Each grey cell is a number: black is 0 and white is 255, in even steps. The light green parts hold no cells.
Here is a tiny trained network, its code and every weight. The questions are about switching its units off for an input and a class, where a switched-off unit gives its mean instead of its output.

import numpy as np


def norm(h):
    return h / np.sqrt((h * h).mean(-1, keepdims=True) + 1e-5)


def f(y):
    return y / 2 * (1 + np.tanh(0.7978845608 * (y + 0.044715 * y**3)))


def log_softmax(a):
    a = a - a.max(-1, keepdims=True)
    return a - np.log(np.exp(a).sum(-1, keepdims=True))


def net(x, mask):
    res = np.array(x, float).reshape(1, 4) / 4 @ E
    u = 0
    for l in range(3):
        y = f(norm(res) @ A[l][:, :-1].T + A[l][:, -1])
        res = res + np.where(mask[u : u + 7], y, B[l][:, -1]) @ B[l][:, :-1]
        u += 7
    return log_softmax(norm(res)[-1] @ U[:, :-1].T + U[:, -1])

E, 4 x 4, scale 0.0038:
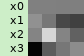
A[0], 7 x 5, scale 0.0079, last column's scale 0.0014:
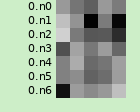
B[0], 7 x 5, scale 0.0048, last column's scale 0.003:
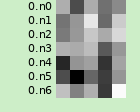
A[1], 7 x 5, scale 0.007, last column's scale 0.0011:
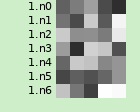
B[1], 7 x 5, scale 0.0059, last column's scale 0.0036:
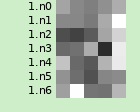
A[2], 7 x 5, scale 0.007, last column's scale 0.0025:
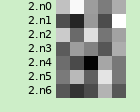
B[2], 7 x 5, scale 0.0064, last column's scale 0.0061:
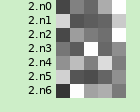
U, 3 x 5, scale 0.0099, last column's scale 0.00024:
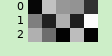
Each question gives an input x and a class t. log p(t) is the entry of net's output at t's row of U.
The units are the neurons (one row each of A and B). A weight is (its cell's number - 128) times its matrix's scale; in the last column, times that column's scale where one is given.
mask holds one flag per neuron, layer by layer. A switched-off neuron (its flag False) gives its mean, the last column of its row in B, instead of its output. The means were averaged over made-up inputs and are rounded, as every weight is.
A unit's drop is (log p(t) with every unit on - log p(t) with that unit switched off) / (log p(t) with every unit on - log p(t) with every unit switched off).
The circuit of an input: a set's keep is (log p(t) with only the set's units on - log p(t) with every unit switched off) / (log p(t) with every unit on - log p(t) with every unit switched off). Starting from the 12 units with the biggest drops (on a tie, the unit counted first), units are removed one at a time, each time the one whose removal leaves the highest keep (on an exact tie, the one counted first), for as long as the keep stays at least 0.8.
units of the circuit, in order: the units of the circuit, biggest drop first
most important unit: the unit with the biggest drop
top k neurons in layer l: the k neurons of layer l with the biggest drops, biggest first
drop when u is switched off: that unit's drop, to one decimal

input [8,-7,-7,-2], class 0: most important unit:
1.n6
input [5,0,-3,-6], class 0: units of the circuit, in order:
[2.n2 2.n1]
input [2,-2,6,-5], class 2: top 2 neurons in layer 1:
[1.n3 1.n4]
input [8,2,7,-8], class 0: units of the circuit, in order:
[2.n1 2.n0]
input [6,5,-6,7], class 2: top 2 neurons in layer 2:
[2.n1 2.n4]
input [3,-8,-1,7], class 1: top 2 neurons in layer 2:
[2.n0 2.n1]
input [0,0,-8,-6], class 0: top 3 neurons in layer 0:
[0.n6 0.n4 0.n5]
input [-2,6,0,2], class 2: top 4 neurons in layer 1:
[1.n3 1.n5 1.n6 1.n1]
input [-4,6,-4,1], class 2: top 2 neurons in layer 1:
[1.n5 1.n1]
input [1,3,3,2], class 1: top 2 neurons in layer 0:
[0.n5 0.n2]
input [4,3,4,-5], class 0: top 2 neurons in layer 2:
[2.n1 2.n2]
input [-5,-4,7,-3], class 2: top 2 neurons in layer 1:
[1.n3 1.n4]
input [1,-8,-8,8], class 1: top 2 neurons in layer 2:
[2.n1 2.n0]
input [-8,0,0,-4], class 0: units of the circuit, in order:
[2.n1]
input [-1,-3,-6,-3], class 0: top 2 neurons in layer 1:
[1.n6 1.n3]
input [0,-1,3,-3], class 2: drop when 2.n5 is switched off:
0.2
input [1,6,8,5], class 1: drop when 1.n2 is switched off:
0.0
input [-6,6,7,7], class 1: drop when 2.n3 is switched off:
0.1
